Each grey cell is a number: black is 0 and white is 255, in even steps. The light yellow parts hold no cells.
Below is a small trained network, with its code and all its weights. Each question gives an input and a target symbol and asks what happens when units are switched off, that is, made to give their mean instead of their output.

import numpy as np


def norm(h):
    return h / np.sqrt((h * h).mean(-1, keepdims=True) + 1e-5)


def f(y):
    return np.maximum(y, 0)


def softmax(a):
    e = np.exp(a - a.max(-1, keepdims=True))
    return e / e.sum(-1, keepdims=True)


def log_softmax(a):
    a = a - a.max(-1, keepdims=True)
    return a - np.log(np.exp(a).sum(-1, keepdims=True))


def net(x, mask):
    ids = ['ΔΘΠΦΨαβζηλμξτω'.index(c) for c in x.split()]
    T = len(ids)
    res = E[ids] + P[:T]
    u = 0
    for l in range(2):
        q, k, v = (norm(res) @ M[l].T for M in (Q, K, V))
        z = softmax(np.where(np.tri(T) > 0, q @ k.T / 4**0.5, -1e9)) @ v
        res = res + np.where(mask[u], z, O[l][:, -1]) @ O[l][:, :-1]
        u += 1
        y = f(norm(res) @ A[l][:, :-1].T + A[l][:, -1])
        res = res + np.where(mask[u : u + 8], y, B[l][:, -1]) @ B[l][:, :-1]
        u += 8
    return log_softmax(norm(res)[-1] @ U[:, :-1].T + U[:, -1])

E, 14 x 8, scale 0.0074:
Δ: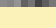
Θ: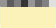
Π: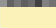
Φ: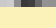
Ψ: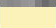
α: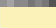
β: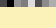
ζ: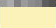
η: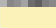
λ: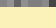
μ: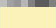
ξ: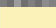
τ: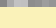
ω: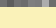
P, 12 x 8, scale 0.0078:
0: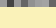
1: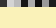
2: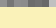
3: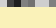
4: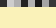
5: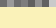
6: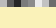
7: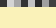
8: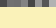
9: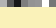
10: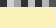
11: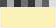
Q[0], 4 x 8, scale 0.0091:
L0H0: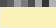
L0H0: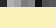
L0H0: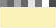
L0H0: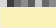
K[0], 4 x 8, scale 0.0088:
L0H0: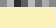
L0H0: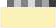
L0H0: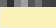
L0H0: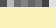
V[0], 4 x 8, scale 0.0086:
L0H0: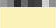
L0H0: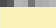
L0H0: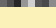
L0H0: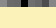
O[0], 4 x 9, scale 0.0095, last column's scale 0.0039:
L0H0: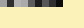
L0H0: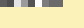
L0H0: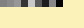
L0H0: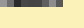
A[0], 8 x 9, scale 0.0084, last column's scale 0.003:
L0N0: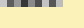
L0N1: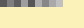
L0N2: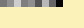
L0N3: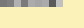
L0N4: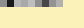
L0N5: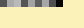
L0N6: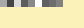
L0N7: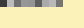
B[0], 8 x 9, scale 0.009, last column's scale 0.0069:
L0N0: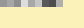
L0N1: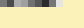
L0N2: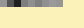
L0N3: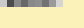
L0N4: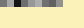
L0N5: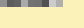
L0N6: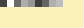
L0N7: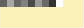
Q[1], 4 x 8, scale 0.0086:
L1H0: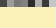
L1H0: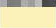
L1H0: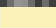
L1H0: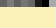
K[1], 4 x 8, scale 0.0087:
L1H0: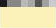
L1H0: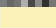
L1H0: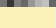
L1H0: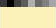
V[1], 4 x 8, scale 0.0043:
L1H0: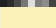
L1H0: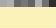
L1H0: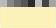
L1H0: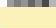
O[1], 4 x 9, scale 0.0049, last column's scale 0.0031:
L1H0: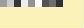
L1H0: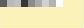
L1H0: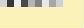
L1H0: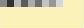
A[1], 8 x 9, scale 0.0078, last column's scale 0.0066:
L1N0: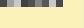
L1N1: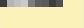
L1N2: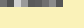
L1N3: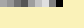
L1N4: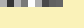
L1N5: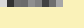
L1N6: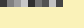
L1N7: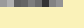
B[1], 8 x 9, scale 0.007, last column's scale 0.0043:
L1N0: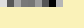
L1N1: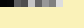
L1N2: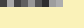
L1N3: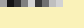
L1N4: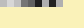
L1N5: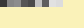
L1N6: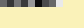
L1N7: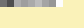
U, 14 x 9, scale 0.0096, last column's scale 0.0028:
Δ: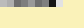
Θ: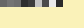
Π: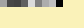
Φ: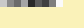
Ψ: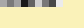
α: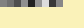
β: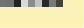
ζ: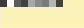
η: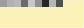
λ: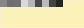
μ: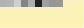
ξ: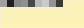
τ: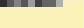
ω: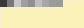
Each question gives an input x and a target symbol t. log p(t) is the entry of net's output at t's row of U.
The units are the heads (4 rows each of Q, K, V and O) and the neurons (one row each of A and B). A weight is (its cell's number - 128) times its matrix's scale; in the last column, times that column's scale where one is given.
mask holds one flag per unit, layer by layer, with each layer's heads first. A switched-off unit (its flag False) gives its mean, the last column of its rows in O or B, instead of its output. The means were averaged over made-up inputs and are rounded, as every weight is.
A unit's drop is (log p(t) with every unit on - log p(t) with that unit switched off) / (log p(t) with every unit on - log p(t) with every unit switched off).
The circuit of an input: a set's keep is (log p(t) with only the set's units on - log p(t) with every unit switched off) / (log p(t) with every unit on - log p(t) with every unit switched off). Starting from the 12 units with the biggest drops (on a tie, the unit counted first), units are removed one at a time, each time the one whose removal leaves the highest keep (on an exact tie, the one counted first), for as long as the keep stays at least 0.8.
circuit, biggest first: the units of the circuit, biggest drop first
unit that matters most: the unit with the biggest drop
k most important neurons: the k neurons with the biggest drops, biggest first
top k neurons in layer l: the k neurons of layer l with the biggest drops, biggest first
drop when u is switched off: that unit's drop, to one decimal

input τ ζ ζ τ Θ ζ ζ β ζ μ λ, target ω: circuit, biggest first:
(L0H0)
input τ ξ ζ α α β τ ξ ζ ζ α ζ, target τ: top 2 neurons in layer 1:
(L1N1 L1N6)
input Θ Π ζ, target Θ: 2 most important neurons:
(L1N5 L0N6)
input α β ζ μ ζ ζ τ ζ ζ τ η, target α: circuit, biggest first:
(L0H0 L0N7)
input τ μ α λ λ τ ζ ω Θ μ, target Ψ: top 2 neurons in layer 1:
(L1N5 L1N4)
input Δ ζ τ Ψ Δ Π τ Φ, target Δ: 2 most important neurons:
(L0N0 L0N3)
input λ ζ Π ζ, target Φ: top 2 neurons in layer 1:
(L1N5 L1N4)
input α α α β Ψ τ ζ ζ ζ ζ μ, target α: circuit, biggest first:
(L0H0 L0N7)
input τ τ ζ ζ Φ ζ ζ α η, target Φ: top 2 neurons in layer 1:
(L1N1 L1N3)
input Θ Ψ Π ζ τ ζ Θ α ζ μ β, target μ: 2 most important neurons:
(L1N4 L0N0)
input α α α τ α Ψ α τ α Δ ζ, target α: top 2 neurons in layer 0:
(L0N7 L0N6)
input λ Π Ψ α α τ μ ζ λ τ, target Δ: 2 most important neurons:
(L0N0 L1N4)
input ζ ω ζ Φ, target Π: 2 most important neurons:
(L1N3 L0N6)
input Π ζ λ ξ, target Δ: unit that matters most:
L0H0
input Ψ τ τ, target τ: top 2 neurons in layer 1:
(L1N6 L1N1)
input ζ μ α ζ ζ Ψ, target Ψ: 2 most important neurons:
(L0N6 L1N0)
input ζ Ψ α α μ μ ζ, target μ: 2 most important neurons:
(L1N4 L0N7)
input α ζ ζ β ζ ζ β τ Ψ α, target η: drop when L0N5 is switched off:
0.0
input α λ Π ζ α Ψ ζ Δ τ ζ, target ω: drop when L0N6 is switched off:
0.2
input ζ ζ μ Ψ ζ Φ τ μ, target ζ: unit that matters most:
L0H0
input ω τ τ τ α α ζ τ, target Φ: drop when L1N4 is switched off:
0.3
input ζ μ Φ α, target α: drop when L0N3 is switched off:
0.2
